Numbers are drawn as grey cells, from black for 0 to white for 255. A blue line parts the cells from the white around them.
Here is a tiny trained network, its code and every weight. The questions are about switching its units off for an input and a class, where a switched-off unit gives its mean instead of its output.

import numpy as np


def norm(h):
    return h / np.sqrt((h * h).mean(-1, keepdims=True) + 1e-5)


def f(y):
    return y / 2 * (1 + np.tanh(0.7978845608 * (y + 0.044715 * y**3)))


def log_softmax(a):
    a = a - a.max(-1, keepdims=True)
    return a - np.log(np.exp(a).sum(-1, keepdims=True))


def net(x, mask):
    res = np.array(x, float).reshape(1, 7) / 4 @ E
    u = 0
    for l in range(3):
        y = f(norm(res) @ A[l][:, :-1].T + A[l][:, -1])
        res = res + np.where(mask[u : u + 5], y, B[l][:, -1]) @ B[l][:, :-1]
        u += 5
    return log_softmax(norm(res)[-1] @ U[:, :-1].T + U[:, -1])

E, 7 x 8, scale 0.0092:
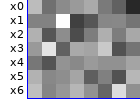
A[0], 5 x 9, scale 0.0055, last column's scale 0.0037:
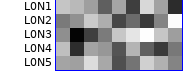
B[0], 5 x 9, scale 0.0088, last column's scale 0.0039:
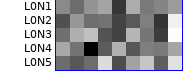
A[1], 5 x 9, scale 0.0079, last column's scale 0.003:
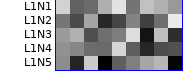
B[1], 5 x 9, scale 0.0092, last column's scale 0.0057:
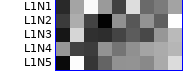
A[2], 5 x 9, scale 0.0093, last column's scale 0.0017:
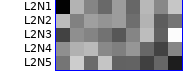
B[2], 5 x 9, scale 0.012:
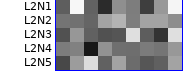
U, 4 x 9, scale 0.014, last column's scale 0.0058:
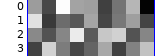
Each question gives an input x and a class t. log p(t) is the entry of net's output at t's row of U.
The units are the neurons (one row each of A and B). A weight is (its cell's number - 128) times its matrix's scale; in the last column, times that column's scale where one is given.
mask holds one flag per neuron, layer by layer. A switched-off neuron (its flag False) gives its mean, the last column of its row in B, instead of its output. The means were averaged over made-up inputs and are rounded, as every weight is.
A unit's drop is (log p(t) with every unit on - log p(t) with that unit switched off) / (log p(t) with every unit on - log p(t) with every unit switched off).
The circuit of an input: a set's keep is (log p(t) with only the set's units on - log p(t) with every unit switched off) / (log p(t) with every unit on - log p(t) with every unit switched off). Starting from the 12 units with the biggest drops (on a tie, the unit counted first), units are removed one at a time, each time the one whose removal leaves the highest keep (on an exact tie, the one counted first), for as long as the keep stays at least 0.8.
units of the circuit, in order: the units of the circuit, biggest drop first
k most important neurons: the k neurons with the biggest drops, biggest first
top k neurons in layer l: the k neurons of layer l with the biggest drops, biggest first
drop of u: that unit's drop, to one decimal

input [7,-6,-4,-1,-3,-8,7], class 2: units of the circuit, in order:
[L1N2 L1N5 L2N1]
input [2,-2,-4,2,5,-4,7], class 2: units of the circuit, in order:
[L1N2 L1N5 L1N3 L2N1]
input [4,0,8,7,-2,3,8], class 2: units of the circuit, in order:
[L2N1 L1N2]
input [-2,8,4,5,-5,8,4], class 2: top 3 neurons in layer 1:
[L1N5 L1N3 L1N2]
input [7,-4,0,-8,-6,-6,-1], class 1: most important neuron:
[L1N5]
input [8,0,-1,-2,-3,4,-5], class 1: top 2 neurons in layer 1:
[L1N4 L1N5]
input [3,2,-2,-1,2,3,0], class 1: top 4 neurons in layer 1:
[L1N5 L1N1 L1N3 L1N2]
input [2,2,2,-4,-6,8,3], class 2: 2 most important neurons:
[L2N1 L0N5]
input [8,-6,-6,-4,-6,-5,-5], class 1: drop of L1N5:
0.2
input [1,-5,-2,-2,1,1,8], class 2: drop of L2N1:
0.3
